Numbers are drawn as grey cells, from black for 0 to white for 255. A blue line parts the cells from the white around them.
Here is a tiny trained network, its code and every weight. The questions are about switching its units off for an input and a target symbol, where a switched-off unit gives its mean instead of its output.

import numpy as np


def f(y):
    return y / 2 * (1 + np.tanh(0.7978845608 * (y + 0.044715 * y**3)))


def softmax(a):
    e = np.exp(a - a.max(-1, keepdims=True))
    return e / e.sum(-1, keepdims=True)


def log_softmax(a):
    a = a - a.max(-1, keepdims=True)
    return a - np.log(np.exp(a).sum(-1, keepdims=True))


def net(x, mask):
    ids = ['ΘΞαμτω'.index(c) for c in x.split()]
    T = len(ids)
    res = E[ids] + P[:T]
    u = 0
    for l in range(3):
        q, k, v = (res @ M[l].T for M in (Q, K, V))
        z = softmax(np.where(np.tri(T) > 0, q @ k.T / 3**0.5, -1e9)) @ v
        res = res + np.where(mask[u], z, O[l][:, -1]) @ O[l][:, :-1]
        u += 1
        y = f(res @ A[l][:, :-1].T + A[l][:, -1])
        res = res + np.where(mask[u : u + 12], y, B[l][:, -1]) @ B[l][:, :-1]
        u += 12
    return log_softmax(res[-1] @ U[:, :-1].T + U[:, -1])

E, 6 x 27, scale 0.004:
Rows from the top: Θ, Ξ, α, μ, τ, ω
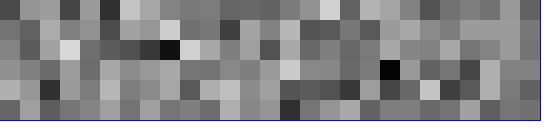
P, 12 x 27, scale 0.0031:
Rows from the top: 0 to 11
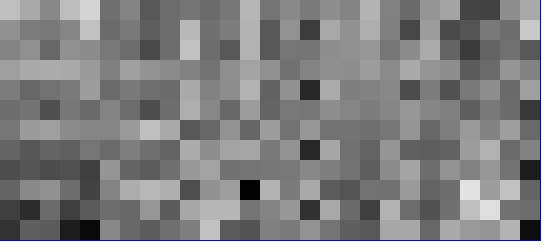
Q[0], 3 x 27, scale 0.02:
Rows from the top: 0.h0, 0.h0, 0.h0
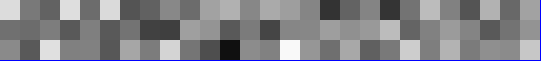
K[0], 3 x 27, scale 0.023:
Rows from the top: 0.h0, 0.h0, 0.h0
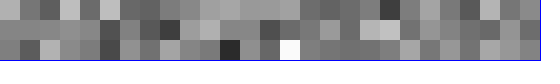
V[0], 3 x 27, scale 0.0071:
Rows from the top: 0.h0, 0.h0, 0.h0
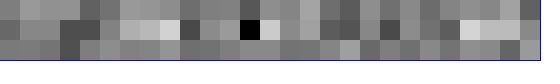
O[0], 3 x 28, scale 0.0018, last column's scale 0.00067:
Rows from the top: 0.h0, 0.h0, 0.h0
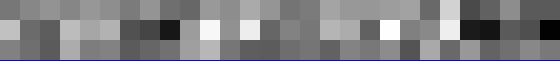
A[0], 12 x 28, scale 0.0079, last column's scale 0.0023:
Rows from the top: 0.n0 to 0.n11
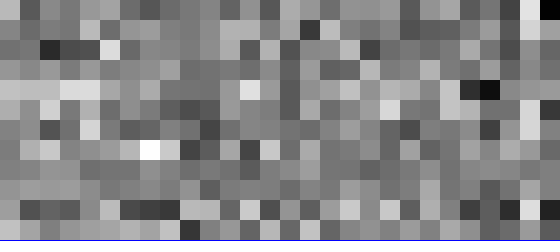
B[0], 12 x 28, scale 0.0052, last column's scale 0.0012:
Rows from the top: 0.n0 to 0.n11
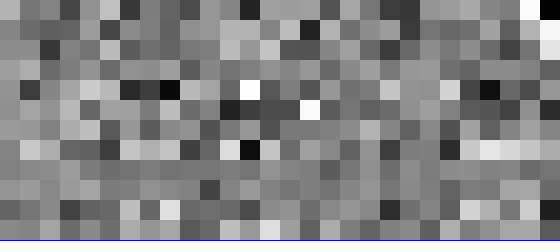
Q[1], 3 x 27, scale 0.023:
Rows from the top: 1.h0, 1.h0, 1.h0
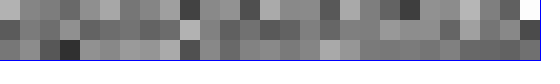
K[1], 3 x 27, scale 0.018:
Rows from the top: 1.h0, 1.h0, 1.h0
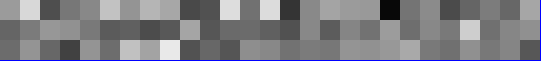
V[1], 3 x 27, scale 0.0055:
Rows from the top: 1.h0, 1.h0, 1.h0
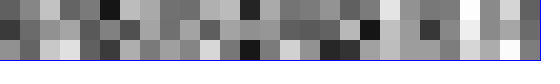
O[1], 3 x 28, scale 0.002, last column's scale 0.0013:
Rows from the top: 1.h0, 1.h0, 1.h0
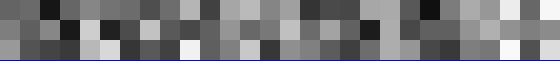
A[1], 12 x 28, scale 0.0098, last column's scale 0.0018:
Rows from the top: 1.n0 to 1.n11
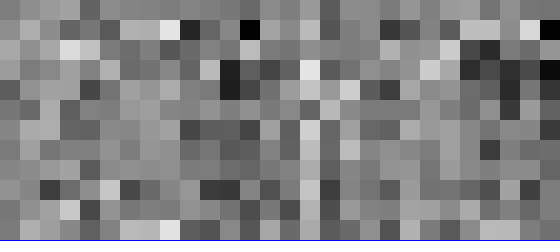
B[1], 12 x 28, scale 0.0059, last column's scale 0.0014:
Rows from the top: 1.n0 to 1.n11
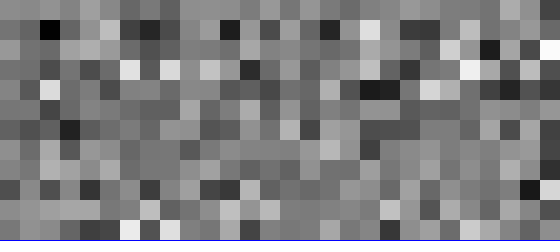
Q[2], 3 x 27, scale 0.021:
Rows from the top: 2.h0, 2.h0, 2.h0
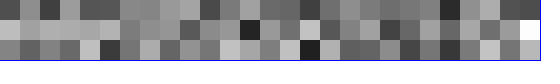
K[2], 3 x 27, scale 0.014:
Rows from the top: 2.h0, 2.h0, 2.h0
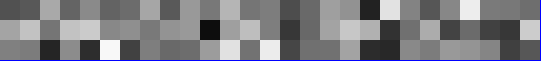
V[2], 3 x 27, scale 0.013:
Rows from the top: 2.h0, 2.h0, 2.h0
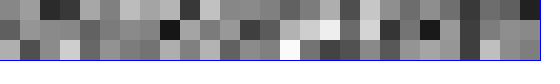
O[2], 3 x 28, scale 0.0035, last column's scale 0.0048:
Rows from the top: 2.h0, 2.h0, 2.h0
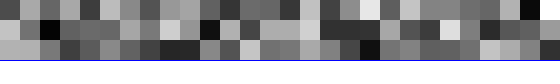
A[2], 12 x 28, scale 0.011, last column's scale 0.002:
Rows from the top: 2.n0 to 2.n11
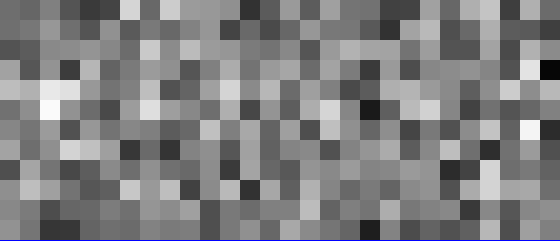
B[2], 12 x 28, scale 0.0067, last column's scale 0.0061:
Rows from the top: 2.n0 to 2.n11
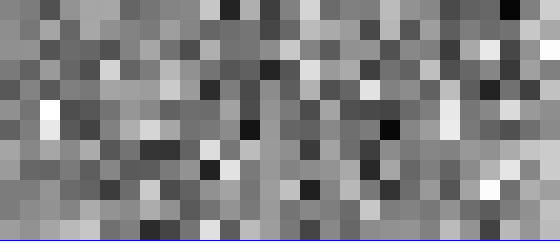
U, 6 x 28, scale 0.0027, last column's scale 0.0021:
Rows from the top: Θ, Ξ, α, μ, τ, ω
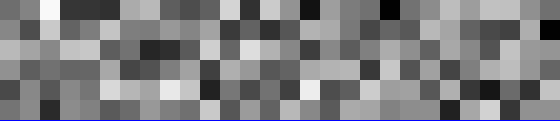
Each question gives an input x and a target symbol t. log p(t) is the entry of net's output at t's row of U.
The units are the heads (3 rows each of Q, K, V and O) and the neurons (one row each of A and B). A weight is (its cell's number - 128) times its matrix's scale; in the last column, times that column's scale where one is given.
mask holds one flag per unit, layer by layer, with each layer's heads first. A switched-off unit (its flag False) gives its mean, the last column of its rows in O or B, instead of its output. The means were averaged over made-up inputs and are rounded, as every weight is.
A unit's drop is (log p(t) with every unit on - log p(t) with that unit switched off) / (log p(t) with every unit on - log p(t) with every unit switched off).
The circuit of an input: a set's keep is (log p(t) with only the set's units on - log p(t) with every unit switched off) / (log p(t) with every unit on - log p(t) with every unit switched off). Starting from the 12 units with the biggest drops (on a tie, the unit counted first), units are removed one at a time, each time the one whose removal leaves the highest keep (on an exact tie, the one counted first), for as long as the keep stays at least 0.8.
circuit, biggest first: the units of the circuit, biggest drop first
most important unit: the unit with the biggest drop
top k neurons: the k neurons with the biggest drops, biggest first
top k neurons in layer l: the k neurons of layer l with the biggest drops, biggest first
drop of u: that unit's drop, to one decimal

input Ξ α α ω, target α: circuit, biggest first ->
(0.n4, 2.n7)
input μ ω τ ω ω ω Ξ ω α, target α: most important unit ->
2.h0
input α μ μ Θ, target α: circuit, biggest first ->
(0.n4, 2.n7, 1.n2)
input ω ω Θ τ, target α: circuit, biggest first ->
(0.n4, 0.h0, 2.n7, 1.n2)
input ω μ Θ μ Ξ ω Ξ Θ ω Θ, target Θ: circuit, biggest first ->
(0.n7, 2.n9)
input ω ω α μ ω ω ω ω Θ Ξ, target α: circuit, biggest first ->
(0.h0, 0.n4, 2.n7, 1.n2)
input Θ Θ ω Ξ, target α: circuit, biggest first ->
(0.n4, 2.n7, 1.n2)
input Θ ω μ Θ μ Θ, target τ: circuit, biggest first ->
(2.h0, 2.n7)
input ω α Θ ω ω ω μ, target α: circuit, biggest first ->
(0.h0, 0.n4, 2.n7, 1.n2)
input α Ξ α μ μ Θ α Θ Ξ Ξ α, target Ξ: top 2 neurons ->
(2.n3, 2.n6)
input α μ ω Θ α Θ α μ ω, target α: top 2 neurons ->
(1.n10, 2.n11)
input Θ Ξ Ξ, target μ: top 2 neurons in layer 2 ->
(2.n8, 2.n1)
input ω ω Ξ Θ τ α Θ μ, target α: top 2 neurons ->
(2.n11, 0.n2)
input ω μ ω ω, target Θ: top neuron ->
(0.n4)
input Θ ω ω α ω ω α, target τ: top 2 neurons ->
(2.n4, 0.n4)
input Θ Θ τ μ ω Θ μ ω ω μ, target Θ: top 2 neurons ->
(0.n7, 1.n11)
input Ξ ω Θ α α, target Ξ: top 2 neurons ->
(0.n6, 2.n3)
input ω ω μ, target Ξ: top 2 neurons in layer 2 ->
(2.n0, 2.n5)
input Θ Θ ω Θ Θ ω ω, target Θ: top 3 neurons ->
(0.n4, 0.n7, 2.n5)
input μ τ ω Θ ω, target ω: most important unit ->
2.n2
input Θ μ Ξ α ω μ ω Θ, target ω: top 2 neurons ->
(2.n2, 0.n1)
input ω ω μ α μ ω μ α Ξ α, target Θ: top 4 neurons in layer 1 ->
(1.n11, 1.n2, 1.n10, 1.n5)
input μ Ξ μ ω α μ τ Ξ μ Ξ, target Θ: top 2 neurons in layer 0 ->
(0.n7, 0.n1)
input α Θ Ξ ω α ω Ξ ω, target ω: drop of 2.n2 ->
0.4
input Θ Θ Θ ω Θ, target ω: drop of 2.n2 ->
0.4
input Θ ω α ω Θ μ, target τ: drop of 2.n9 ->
0.0
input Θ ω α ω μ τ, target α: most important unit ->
2.h0
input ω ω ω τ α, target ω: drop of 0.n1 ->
0.1
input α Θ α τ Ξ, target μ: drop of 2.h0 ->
1.2
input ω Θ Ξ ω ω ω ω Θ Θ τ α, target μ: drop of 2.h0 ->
1.4
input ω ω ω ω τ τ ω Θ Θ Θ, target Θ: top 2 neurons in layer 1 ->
(1.n11, 1.n9)
